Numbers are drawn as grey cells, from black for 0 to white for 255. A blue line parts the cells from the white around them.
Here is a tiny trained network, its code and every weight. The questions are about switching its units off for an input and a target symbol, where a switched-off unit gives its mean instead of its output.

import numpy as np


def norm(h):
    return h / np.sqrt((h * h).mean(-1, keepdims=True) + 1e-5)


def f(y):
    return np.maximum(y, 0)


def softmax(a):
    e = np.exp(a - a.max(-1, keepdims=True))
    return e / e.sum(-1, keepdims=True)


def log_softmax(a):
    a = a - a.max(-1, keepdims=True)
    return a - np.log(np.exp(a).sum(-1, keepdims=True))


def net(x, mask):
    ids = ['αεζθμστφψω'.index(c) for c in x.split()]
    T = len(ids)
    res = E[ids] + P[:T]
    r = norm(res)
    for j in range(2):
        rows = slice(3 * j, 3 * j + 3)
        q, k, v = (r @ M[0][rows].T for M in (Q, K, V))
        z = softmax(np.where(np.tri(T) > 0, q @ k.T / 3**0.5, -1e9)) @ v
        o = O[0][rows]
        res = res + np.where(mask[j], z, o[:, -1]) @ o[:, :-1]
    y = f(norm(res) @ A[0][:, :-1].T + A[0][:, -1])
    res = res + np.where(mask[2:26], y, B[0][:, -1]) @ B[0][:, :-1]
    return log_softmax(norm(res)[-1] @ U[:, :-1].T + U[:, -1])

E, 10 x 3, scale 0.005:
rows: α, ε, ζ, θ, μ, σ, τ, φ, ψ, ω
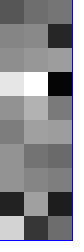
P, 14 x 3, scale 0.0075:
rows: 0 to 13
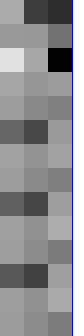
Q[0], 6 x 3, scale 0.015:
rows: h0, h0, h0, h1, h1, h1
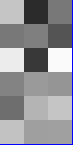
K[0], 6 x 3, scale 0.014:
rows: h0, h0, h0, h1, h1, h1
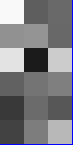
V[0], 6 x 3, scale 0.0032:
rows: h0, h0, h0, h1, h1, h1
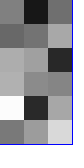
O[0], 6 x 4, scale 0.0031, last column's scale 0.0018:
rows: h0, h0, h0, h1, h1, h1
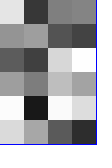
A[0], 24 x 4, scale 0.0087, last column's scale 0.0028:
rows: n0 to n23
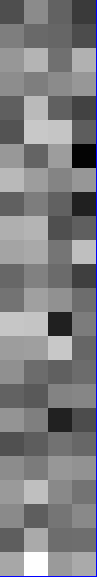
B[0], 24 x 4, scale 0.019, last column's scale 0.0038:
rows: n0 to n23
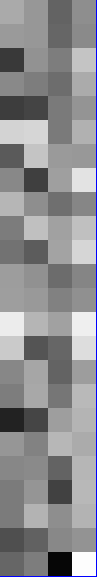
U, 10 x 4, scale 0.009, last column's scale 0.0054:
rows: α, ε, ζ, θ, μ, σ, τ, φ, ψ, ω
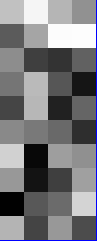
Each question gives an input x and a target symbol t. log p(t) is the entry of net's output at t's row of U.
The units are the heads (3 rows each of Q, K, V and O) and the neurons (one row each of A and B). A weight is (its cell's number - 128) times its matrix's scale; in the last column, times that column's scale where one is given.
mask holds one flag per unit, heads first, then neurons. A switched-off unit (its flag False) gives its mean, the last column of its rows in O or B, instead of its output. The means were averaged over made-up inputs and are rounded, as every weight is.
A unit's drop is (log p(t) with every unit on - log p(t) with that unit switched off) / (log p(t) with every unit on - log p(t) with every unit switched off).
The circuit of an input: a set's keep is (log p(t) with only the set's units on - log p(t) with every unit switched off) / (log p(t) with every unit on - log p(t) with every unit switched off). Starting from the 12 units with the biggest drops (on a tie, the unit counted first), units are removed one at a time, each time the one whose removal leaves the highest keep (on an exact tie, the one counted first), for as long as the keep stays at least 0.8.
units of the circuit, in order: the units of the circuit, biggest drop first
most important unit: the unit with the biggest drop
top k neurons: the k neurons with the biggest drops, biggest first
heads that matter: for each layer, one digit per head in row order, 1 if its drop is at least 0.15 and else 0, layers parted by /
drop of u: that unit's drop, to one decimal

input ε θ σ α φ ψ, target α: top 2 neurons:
[n23; n18]
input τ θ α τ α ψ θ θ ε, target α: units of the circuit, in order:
[n23]
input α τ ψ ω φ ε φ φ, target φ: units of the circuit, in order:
[n13; n7]
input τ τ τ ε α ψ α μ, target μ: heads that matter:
01
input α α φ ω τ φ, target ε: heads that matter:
00
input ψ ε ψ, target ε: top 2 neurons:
[n13; n17]
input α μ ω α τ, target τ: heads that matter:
10
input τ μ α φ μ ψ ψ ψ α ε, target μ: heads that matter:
01
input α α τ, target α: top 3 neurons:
[n13; n9; n15]
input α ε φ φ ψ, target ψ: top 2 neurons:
[n4; n14]
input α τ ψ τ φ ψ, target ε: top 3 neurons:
[n23; n18; n14]
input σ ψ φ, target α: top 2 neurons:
[n13; n9]
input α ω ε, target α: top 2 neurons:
[n13; n9]
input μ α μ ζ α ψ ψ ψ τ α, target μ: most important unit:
h1
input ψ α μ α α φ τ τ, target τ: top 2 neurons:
[n7; n5]
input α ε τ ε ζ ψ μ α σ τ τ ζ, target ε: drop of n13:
0.2
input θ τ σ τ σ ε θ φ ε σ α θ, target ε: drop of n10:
0.1
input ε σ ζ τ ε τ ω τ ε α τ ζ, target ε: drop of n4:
-0.1
